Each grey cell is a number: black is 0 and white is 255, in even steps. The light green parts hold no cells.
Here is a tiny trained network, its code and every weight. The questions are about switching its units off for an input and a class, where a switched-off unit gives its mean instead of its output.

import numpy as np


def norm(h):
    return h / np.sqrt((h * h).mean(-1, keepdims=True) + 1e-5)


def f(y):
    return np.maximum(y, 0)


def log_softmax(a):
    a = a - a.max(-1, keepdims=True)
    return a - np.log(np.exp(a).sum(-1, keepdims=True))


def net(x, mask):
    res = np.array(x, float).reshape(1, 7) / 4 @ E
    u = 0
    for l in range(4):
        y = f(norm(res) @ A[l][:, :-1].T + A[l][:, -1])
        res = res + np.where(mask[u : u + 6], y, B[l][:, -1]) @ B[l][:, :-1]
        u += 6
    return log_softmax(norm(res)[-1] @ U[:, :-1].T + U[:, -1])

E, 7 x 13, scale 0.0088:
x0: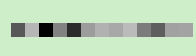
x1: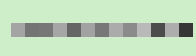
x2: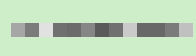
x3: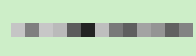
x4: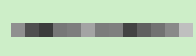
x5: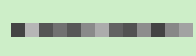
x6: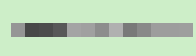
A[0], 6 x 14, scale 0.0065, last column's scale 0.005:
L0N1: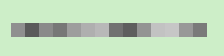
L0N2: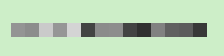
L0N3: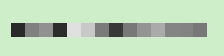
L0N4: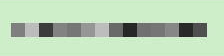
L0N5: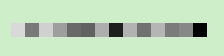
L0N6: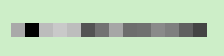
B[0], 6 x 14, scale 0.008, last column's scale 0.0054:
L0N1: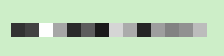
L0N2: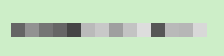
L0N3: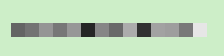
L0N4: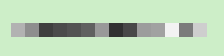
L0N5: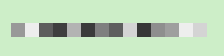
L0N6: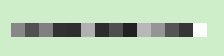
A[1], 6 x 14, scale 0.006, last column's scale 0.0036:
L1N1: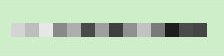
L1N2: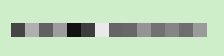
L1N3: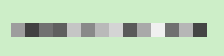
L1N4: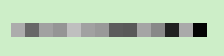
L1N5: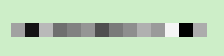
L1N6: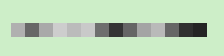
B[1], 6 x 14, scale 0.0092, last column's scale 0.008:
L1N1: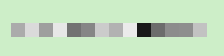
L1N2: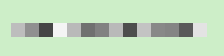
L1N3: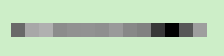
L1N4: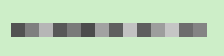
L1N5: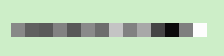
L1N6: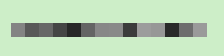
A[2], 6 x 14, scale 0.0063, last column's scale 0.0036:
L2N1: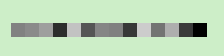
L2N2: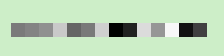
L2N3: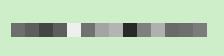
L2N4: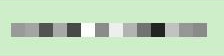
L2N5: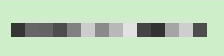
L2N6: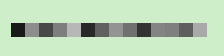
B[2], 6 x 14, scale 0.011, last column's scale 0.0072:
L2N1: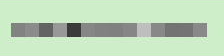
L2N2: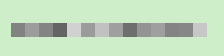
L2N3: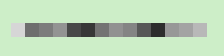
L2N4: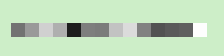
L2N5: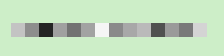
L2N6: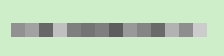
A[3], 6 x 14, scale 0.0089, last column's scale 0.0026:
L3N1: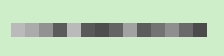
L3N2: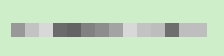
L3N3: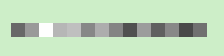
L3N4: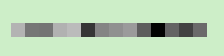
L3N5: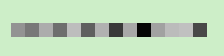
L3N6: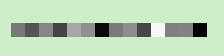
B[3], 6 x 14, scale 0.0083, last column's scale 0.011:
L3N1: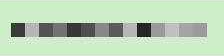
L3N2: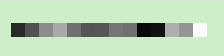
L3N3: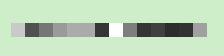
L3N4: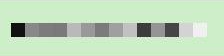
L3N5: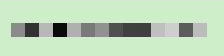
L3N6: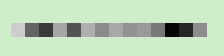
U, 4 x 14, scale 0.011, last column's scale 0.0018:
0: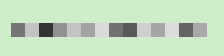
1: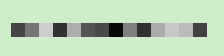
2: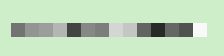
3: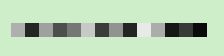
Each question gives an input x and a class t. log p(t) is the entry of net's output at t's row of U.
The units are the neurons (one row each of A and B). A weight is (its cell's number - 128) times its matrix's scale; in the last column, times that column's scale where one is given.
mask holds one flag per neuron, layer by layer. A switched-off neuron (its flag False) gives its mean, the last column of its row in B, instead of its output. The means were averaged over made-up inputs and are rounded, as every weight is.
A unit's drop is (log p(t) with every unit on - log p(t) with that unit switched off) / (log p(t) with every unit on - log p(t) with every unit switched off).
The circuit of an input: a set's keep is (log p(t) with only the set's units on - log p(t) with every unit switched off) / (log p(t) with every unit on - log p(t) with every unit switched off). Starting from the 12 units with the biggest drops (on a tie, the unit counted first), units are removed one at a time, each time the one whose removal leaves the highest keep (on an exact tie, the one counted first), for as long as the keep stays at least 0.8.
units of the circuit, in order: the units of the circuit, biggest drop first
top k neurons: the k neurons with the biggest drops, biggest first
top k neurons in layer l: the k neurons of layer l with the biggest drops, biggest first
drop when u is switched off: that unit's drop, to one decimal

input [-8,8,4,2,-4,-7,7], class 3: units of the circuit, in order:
(L0N6)
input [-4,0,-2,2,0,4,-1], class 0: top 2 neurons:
(L0N4 L1N1)
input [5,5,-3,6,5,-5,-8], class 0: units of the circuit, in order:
(L1N2 L0N4 L2N2)
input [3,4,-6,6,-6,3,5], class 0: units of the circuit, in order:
(L0N4 L2N2)
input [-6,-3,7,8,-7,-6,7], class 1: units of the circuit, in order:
(L0N5 L3N5)
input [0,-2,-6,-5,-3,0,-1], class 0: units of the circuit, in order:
(L0N4 L3N2)
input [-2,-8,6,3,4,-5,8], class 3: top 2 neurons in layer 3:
(L3N6 L3N4)
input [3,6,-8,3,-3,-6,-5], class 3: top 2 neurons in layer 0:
(L0N4 L0N5)
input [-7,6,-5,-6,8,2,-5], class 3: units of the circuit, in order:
(L1N1 L3N2)
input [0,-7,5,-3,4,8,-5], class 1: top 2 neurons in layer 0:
(L0N2 L0N3)
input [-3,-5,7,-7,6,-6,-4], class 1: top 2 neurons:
(L3N5 L0N3)
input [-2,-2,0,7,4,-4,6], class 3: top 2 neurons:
(L0N6 L2N4)
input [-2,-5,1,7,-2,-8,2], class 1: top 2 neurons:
(L0N5 L2N4)
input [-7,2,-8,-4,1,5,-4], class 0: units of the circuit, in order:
(L0N4)
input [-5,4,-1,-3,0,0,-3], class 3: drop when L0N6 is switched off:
0.2
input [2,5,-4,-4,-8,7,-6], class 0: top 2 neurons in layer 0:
(L0N4 L0N1)
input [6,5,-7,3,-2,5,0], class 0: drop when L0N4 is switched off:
0.2
